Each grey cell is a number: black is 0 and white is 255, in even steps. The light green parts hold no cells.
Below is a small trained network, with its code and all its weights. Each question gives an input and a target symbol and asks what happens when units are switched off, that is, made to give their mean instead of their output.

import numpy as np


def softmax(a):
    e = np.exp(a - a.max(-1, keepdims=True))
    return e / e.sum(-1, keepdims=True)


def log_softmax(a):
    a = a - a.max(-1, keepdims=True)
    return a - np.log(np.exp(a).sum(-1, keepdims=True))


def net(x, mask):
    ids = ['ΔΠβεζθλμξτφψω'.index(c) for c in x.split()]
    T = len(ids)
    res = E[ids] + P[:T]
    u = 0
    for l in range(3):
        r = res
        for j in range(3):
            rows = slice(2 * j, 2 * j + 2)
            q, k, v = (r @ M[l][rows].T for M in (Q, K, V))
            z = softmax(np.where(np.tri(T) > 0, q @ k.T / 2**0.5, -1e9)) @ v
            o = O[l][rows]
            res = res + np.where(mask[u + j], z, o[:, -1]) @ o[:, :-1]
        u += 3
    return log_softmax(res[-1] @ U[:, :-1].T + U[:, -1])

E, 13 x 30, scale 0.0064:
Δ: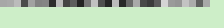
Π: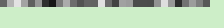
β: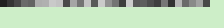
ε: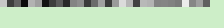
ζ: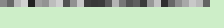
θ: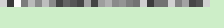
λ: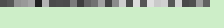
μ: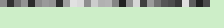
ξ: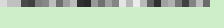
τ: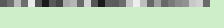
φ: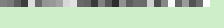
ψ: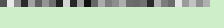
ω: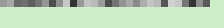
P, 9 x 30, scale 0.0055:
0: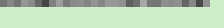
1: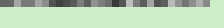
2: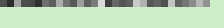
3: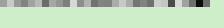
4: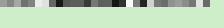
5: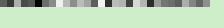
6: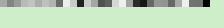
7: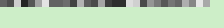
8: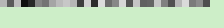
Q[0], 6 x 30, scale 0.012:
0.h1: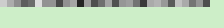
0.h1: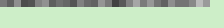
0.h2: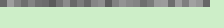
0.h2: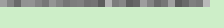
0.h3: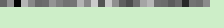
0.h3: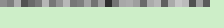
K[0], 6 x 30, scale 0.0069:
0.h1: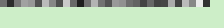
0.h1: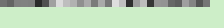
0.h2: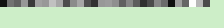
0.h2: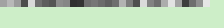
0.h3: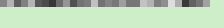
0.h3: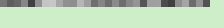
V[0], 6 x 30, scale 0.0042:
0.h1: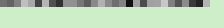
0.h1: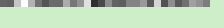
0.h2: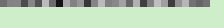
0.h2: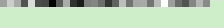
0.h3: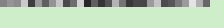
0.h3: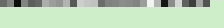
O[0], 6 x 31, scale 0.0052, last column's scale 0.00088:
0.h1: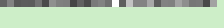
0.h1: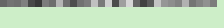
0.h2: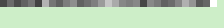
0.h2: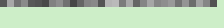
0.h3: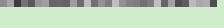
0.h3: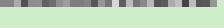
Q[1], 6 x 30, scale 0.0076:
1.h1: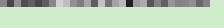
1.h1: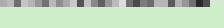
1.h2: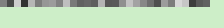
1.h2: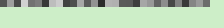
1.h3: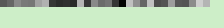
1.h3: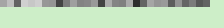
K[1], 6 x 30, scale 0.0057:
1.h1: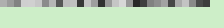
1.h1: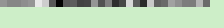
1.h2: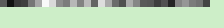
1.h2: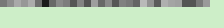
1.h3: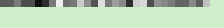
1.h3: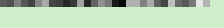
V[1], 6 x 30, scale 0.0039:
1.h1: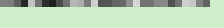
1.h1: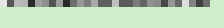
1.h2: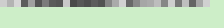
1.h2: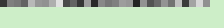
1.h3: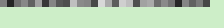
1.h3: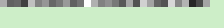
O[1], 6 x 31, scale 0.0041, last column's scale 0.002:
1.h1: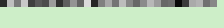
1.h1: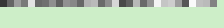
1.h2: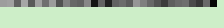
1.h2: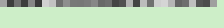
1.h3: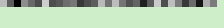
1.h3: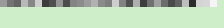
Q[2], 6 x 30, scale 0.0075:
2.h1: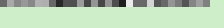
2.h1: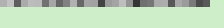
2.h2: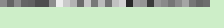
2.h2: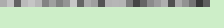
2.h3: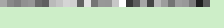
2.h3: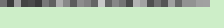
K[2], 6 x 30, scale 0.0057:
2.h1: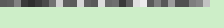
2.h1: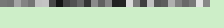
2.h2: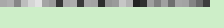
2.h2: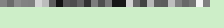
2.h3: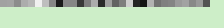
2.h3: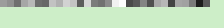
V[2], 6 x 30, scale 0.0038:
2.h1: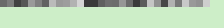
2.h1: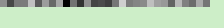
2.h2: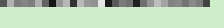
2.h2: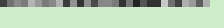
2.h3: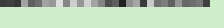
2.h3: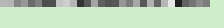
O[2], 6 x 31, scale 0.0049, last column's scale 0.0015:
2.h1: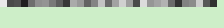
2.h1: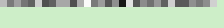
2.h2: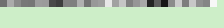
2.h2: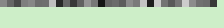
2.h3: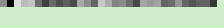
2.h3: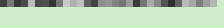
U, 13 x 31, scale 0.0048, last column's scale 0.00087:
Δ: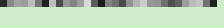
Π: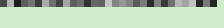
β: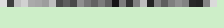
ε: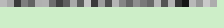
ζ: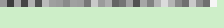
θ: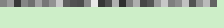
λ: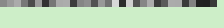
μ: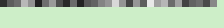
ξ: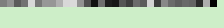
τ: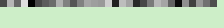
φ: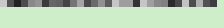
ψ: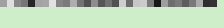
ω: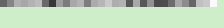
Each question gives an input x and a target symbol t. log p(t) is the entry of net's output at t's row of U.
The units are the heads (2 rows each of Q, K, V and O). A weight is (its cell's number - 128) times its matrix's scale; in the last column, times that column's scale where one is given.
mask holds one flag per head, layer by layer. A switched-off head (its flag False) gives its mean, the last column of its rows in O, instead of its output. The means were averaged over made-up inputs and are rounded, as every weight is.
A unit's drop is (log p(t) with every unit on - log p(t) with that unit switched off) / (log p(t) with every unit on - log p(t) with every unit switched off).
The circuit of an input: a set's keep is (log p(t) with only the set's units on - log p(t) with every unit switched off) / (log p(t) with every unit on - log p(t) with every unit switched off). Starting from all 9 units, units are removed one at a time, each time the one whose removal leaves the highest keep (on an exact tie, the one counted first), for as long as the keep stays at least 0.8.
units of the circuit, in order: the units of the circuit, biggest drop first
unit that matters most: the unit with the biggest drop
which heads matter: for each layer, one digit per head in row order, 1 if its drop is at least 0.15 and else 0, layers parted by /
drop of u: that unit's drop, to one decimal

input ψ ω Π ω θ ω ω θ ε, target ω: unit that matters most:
2.h2
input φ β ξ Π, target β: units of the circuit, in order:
[2.h3, 0.h2]
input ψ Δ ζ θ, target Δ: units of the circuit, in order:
[1.h3, 1.h1]
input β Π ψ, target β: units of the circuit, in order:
[2.h3, 0.h2]
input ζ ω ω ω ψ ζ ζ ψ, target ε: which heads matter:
001 / 000 / 000
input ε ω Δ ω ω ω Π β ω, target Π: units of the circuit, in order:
[2.h2, 1.h3]
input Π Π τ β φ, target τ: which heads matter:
100 / 100 / 000
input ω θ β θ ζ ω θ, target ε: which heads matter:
001 / 000 / 000
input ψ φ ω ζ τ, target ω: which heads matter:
000 / 001 / 010
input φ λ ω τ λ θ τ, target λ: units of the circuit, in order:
[2.h1, 0.h1, 1.h3]
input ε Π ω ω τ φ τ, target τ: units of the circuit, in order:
[0.h1, 1.h1]
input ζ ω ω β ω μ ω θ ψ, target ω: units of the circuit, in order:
[1.h2, 0.h2]
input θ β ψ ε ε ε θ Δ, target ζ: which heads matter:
010 / 010 / 000
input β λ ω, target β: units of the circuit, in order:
[2.h3, 0.h2]
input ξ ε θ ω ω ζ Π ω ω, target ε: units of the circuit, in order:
[0.h3]
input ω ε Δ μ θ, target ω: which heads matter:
010 / 010 / 000
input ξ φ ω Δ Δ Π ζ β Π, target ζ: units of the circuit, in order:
[1.h2, 1.h1]
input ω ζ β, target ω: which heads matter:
001 / 001 / 010
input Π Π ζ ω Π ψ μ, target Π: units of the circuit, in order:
[1.h3, 2.h2]
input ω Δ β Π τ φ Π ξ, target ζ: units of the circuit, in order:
[1.h2]
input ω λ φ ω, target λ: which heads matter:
000 / 000 / 000
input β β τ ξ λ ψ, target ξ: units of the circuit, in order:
[2.h2, 0.h2]
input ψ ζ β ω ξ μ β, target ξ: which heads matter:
100 / 000 / 011
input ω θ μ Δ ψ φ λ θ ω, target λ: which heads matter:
100 / 001 / 100
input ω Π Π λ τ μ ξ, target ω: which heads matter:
010 / 010 / 000
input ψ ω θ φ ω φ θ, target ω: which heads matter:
000 / 001 / 010
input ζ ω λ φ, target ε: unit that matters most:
0.h3
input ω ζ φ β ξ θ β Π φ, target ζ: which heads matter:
000 / 010 / 000
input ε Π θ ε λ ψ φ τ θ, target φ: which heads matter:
000 / 000 / 101
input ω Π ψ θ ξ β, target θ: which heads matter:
000 / 001 / 011
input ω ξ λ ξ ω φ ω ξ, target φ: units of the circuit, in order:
[2.h1, 2.h3, 0.h1]
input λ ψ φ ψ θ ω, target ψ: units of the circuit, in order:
[2.h3, 1.h3]
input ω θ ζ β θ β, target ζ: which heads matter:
000 / 010 / 000
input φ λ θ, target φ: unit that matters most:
2.h1
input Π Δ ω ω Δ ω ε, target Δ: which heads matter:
000 / 101 / 000
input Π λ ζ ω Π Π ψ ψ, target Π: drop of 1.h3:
0.2
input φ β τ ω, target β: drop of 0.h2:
0.1
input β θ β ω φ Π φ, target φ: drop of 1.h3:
0.1
